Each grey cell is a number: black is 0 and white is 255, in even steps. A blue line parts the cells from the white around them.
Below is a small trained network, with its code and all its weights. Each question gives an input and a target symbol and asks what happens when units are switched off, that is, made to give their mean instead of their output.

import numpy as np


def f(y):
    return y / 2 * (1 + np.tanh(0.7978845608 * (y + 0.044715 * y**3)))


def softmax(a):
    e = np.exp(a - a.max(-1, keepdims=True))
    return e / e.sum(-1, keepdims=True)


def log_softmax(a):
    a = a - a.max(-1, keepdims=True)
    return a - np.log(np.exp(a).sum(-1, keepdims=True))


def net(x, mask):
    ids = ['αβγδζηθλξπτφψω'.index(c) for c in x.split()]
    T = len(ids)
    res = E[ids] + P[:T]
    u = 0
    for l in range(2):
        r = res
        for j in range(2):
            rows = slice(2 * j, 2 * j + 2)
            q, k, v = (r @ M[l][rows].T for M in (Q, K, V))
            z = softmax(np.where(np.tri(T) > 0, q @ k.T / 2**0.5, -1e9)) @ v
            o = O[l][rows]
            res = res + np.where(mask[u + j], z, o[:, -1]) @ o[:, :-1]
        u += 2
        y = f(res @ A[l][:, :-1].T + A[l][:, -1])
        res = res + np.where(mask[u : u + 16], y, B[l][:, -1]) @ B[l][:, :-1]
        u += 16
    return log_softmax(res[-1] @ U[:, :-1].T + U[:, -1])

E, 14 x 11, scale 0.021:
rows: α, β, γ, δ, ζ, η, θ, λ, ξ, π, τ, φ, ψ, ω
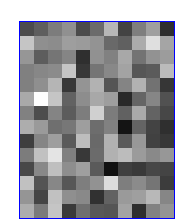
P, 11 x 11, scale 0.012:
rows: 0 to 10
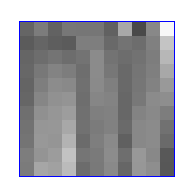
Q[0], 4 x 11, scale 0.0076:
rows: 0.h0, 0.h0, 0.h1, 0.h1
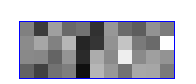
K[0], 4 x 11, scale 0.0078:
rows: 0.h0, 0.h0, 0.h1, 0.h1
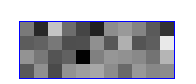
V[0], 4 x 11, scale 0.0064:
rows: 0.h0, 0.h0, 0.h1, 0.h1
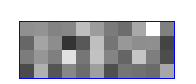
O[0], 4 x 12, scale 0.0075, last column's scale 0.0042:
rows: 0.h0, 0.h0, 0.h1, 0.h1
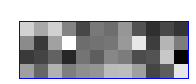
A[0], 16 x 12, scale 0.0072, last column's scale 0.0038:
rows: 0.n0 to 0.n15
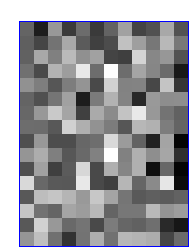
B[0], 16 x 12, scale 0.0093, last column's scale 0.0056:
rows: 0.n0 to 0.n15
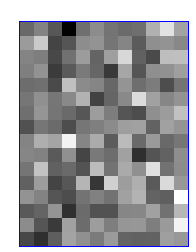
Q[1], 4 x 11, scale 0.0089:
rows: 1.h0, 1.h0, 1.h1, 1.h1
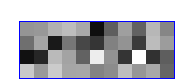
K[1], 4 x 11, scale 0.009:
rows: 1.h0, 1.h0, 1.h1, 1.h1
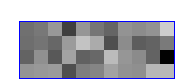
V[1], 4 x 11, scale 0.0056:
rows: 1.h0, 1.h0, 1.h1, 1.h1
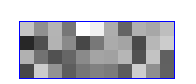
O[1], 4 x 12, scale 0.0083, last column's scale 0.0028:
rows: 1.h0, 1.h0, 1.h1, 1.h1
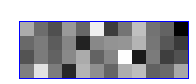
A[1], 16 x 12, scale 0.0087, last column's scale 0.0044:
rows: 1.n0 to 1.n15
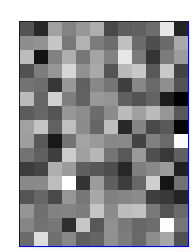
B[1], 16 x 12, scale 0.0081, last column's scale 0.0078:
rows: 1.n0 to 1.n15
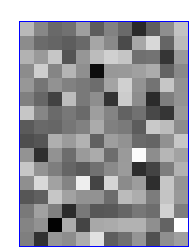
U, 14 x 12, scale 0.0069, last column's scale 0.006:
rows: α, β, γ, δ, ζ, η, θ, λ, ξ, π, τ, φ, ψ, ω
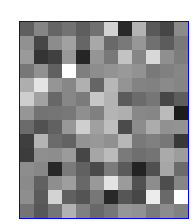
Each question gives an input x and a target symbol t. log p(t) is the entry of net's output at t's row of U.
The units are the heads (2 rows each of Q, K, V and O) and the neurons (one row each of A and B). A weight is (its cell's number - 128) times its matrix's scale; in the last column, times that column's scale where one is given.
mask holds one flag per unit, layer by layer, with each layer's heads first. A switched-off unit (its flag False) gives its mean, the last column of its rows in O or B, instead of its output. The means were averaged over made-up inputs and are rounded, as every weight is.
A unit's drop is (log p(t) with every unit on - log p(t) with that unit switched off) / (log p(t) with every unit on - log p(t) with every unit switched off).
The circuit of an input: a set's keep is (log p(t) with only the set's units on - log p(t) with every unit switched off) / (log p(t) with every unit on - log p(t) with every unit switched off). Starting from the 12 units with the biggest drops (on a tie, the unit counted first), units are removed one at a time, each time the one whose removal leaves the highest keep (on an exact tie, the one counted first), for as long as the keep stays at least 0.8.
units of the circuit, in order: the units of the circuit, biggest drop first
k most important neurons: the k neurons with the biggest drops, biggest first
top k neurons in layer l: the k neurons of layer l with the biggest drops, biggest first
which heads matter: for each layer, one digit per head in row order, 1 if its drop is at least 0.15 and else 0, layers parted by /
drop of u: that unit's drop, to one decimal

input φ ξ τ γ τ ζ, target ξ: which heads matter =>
11 / 01
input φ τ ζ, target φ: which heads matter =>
10 / 01
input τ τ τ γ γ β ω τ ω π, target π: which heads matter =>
00 / 00
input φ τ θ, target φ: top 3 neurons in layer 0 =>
0.n0, 0.n9, 0.n4
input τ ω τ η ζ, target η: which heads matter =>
10 / 10
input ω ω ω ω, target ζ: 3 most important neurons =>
1.n11, 0.n12, 0.n0
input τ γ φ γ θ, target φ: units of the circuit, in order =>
1.h1, 1.n2, 0.n9
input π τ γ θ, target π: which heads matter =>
00 / 10
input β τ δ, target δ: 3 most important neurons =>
0.n5, 0.n8, 1.n3
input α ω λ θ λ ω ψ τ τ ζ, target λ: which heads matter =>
01 / 10
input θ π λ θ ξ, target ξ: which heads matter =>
00 / 00
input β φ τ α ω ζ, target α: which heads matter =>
01 / 11
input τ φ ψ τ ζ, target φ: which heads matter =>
00 / 01
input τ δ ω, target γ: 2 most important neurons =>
0.n11, 1.n14
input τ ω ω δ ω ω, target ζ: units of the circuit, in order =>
0.h1, 1.n11, 0.n0, 0.n2
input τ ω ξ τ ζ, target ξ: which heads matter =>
10 / 01
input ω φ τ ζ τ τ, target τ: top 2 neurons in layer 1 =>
1.n0, 1.n10
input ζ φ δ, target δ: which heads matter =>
00 / 00
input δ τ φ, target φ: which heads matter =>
00 / 00
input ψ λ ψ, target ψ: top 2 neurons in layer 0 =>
0.n2, 0.n12
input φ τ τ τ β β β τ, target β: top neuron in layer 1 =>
1.n9
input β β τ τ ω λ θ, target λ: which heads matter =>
00 / 11
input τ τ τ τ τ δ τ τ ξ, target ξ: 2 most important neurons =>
0.n10, 0.n12
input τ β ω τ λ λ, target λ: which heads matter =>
00 / 10
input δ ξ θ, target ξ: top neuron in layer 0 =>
0.n10
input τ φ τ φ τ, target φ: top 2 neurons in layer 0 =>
0.n9, 0.n0
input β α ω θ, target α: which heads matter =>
01 / 11
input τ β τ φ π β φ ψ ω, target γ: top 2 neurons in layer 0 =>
0.n0, 0.n11
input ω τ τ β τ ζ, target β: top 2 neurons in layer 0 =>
0.n15, 0.n12
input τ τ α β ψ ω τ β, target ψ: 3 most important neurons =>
0.n13, 0.n2, 1.n14
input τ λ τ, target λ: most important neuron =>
1.n1
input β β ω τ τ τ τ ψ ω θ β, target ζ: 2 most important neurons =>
1.n11, 0.n11
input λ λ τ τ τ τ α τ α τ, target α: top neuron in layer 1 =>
1.n1
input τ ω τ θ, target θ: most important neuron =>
0.n0
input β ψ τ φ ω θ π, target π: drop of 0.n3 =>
0.1
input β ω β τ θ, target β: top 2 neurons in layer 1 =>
1.n5, 1.n9
